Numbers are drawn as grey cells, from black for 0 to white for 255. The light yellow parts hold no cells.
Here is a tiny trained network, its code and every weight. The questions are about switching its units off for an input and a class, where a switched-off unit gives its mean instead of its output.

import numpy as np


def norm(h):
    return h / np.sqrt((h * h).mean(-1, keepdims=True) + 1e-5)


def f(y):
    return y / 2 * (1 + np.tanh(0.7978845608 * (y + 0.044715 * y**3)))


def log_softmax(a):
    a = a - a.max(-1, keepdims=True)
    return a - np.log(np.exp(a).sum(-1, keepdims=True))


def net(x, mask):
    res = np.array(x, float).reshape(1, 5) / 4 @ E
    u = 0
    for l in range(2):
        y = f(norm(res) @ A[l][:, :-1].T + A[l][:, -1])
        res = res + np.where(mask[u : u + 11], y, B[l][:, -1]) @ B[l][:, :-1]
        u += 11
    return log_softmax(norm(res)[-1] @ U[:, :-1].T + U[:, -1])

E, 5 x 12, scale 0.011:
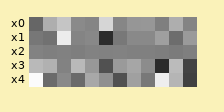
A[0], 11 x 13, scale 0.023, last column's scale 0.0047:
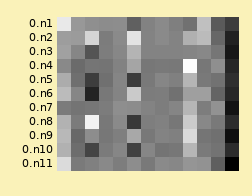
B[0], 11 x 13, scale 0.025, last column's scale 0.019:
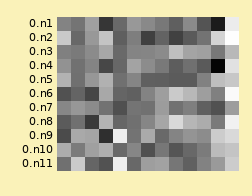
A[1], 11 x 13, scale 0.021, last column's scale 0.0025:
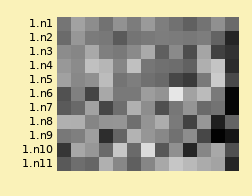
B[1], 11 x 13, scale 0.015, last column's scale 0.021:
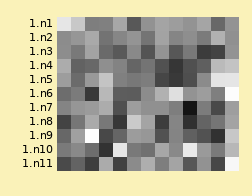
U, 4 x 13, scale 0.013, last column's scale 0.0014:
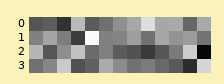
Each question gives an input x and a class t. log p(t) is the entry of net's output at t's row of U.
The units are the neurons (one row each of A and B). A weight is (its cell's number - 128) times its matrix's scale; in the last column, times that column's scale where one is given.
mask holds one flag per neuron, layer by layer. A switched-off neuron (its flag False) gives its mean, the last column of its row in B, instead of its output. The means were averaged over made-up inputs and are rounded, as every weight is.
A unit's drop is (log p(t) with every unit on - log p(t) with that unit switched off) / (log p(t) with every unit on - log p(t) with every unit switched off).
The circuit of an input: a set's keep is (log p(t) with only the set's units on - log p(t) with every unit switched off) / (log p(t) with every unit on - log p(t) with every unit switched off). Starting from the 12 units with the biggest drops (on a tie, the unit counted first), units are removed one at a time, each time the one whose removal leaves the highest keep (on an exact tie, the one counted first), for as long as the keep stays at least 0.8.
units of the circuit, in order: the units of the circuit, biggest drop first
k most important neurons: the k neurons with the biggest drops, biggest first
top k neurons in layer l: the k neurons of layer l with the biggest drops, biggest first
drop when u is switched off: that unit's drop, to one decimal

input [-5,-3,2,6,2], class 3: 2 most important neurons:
(0.n1; 0.n2)
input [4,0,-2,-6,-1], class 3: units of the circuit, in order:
(0.n4)
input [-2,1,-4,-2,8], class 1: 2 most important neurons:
(0.n9; 0.n11)
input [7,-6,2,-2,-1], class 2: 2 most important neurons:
(0.n2; 0.n8)
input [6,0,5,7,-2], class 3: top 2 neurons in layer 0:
(0.n1; 0.n5)
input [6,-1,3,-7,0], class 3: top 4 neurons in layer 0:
(0.n4; 0.n5; 0.n10; 0.n7)
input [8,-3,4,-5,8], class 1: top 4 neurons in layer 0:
(0.n9; 0.n11; 0.n5; 0.n10)
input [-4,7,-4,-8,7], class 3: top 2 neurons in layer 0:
(0.n4; 0.n6)
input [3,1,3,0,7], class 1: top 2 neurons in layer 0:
(0.n9; 0.n11)
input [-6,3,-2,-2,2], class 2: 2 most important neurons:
(0.n5; 0.n10)
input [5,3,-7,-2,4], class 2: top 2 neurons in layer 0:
(0.n2; 0.n6)
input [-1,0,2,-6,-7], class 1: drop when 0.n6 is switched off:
1.1
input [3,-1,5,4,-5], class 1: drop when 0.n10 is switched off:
0.6
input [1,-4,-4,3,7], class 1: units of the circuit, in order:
(0.n11)
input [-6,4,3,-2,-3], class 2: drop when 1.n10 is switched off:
0.0
